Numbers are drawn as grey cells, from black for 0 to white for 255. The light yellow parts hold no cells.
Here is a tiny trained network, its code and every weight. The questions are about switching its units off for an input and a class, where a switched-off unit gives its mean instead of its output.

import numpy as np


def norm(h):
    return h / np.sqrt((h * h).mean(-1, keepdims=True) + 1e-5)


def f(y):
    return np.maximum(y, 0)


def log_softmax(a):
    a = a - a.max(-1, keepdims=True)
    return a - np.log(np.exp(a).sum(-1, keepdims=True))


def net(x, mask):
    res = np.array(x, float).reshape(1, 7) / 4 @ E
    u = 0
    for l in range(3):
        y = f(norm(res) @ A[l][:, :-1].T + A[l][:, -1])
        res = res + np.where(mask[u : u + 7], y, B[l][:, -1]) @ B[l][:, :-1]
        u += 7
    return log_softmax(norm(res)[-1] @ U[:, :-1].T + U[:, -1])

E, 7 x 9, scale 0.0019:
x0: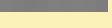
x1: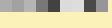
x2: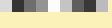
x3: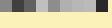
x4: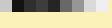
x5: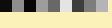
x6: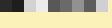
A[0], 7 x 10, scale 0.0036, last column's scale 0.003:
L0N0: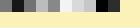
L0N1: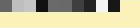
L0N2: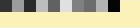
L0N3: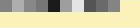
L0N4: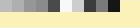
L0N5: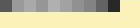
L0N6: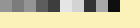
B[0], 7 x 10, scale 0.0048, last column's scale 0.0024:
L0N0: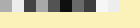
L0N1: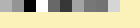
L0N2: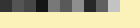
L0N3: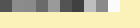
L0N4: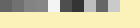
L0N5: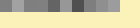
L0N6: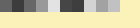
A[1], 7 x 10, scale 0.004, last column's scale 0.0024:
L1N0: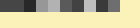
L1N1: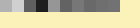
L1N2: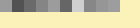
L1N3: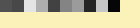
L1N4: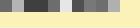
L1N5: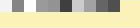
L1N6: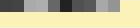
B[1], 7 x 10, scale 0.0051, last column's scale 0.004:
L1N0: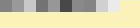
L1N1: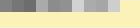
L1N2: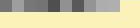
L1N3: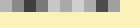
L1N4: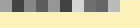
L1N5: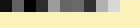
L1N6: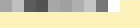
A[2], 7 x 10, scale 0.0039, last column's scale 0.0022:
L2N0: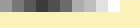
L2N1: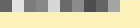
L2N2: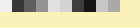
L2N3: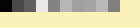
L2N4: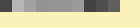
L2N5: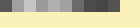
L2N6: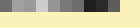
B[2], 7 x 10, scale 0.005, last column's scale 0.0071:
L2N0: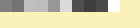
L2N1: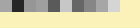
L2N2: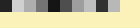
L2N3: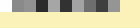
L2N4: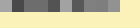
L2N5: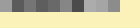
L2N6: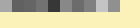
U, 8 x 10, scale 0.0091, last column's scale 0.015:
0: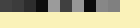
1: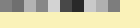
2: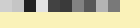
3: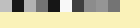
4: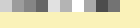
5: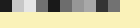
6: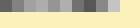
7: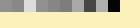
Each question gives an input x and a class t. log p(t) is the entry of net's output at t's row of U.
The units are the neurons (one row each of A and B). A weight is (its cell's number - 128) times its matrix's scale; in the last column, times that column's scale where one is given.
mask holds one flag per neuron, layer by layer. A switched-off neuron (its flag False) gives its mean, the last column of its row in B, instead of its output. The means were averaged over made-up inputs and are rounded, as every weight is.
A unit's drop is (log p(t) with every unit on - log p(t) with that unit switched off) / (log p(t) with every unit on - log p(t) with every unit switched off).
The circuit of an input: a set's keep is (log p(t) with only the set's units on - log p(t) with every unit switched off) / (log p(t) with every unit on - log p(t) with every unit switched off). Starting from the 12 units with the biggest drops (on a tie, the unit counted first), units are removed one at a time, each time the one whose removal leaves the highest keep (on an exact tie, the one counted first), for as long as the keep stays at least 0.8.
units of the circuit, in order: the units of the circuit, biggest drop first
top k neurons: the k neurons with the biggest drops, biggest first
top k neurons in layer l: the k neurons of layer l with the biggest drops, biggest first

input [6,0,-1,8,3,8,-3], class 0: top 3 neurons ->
L0N2, L1N4, L0N1
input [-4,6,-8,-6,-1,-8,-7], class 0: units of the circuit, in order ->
L1N5
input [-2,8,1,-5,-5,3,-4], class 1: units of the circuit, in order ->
L0N4, L0N6
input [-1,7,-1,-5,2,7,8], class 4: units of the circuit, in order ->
L2N3, L1N3
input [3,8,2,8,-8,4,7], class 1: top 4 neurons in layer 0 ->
L0N4, L0N6, L0N3, L0N1
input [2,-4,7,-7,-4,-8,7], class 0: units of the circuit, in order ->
L1N5, L2N0, L1N0
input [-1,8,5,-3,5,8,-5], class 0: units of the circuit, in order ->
L0N2, L1N4
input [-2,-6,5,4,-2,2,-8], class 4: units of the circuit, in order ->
L1N4, L1N1, L1N5
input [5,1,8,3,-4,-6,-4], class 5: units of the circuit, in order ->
L2N2, L1N6
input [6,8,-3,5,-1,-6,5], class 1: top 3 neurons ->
L0N3, L0N4, L0N6
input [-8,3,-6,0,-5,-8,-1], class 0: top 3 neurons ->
L1N5, L2N2, L2N0
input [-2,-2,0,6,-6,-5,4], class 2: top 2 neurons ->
L0N0, L2N0
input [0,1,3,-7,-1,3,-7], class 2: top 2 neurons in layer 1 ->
L1N6, L1N3
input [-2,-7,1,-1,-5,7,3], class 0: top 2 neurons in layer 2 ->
L2N0, L2N3
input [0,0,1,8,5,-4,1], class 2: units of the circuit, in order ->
L0N0
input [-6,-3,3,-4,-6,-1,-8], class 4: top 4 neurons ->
L1N1, L1N4, L2N0, L0N0
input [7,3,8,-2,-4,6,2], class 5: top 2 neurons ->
L2N2, L1N5
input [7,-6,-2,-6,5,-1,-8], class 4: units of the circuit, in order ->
L1N1, L0N0, L1N5, L0N3
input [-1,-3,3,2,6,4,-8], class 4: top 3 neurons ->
L1N4, L2N1, L1N5
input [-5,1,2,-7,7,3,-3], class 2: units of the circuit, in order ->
L0N1
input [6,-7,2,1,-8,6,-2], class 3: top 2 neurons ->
L2N1, L1N5
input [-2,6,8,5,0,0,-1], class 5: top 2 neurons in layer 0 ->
L0N3, L0N1
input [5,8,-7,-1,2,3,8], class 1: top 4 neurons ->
L0N3, L0N6, L2N2, L0N4
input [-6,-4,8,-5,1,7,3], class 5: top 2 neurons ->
L2N2, L1N5
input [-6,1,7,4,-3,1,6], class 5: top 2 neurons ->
L2N2, L1N1
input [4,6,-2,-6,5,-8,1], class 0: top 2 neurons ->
L1N5, L0N0
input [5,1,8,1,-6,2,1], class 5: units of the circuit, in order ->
L2N2
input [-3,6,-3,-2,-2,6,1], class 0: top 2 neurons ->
L0N2, L1N4
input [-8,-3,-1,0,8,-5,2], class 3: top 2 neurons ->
L2N0, L1N2
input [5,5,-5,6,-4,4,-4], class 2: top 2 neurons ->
L0N0, L2N2
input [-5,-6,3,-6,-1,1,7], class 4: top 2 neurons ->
L1N6, L0N0
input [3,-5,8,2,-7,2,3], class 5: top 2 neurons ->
L2N2, L2N0
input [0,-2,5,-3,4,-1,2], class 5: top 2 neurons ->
L2N2, L2N1
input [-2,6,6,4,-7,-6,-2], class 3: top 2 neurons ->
L2N1, L2N6
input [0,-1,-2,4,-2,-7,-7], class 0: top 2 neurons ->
L1N5, L1N6
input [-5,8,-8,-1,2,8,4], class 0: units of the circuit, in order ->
L0N2
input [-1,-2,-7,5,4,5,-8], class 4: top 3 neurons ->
L2N2, L1N4, L1N5
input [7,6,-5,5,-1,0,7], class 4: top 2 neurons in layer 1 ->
L1N6, L1N3
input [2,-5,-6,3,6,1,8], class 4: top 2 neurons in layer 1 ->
L1N6, L1N3
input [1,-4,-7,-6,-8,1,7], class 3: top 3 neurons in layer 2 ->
L2N1, L2N4, L2N2
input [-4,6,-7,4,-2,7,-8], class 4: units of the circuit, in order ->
L1N4
